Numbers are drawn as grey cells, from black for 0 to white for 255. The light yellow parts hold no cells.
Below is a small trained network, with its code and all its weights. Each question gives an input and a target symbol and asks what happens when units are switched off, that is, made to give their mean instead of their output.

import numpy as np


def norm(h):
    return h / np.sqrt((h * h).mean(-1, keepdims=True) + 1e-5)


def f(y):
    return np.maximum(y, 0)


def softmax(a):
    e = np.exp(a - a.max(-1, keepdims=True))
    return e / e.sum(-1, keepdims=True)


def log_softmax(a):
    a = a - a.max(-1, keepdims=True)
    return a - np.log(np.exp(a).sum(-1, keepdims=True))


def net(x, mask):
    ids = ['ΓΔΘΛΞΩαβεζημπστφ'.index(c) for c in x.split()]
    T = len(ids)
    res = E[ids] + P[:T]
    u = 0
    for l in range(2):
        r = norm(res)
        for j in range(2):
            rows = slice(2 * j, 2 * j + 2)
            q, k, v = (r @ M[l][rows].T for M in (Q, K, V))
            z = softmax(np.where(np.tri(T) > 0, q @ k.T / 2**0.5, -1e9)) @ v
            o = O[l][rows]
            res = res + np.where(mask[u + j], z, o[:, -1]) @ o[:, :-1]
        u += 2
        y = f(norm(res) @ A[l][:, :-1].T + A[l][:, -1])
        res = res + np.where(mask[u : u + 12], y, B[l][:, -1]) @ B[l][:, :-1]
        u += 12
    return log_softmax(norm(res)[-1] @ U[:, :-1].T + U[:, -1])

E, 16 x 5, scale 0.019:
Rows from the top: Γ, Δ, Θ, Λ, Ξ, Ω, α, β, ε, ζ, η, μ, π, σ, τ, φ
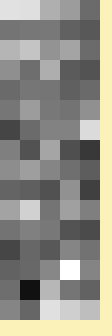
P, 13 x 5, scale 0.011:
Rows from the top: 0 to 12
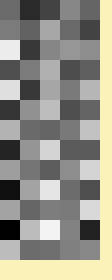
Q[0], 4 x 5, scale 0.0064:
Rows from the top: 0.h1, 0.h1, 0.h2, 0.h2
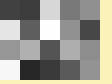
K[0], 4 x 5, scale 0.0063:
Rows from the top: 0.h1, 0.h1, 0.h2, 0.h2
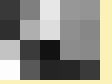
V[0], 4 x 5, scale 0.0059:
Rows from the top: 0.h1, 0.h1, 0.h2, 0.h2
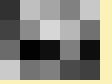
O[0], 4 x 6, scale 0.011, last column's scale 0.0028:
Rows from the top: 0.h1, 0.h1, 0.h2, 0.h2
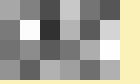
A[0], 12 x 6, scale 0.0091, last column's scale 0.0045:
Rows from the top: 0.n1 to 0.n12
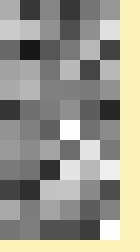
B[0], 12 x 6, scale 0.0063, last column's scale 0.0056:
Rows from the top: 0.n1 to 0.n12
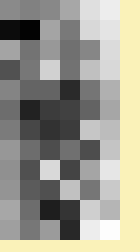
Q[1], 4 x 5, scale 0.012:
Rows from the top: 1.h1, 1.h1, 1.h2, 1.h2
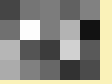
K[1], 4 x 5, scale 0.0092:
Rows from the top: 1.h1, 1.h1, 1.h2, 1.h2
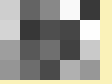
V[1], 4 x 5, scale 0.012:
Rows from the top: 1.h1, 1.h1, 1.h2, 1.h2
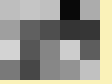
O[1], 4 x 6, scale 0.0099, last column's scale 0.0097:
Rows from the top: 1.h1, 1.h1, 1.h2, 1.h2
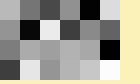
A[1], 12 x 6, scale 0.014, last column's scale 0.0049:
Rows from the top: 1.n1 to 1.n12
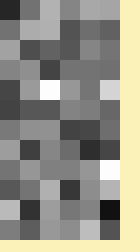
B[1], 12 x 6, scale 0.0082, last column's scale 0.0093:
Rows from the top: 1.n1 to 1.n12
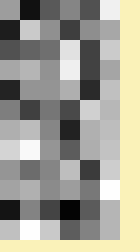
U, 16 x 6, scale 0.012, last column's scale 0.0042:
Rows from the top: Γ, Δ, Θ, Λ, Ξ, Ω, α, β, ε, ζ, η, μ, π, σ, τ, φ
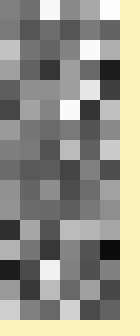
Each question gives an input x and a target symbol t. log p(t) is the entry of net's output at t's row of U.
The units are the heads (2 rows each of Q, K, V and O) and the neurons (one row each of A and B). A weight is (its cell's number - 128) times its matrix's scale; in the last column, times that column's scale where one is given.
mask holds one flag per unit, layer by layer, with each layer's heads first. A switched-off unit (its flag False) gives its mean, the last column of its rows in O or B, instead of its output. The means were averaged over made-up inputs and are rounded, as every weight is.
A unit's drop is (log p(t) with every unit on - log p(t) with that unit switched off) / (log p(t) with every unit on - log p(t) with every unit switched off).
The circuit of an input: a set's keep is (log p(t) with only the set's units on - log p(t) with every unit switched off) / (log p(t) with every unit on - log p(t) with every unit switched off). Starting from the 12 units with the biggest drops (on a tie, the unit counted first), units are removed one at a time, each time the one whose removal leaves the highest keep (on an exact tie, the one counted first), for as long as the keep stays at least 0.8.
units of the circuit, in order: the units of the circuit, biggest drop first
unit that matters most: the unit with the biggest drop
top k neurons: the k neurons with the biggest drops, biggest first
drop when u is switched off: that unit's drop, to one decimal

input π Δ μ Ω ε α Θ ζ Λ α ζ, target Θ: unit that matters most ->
0.n12
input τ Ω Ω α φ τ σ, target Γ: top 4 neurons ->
0.n9; 0.n7; 1.n12; 0.n4
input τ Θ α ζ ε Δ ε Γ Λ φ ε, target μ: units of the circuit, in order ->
1.h1; 0.n2
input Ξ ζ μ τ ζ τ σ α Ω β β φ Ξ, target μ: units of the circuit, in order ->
1.h1; 0.h1
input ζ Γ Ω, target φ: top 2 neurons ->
0.n12; 0.n4
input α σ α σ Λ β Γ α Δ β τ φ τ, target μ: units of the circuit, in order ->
0.n12; 1.h1
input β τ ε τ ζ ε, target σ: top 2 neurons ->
0.n10; 1.n5
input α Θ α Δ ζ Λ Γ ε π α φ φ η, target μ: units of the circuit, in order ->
1.h1; 0.h1; 0.n2
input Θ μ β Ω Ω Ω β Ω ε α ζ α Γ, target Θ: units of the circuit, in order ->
0.n2; 1.n5
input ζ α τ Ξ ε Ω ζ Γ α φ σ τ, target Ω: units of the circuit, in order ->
1.h1; 0.n12
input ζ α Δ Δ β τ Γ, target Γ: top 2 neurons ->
0.n2; 0.n12
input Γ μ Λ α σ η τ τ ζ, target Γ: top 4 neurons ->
0.n2; 0.n5; 0.n9; 1.n12
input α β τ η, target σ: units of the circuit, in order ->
0.n2; 1.h1
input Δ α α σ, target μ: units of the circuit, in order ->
1.h1
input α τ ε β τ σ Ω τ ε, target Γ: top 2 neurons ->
0.n7; 1.n12
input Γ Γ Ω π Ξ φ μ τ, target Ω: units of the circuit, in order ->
0.n12; 1.h1
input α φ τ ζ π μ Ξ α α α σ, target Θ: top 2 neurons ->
0.n12; 0.n7
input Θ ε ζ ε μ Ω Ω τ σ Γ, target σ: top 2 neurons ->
0.n2; 0.n4
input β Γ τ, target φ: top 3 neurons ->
0.n1; 0.n4; 0.n12
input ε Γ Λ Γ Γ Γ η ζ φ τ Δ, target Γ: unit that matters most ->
1.h1
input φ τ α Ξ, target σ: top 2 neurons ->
0.n7; 0.n9
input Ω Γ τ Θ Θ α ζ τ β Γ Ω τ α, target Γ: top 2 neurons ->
0.n2; 1.n12
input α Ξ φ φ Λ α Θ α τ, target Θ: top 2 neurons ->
0.n7; 0.n9
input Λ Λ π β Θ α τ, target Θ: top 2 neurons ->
0.n12; 0.n1
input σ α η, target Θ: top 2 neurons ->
0.n7; 0.n4
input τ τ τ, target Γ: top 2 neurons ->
1.n12; 0.n1
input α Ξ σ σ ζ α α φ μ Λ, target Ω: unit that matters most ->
0.n12
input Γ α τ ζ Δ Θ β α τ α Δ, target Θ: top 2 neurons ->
0.n12; 0.n1
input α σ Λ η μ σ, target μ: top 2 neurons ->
0.n2; 0.n12
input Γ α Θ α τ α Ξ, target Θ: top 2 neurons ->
0.n1; 0.n12
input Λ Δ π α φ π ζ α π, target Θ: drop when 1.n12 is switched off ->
0.2
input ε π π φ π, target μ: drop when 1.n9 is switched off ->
-0.1
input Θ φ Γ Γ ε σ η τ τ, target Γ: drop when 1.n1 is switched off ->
-0.1
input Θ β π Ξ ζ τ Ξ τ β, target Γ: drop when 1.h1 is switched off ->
0.4
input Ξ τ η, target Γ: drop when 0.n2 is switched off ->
0.2
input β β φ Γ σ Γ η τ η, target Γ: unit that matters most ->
0.n2
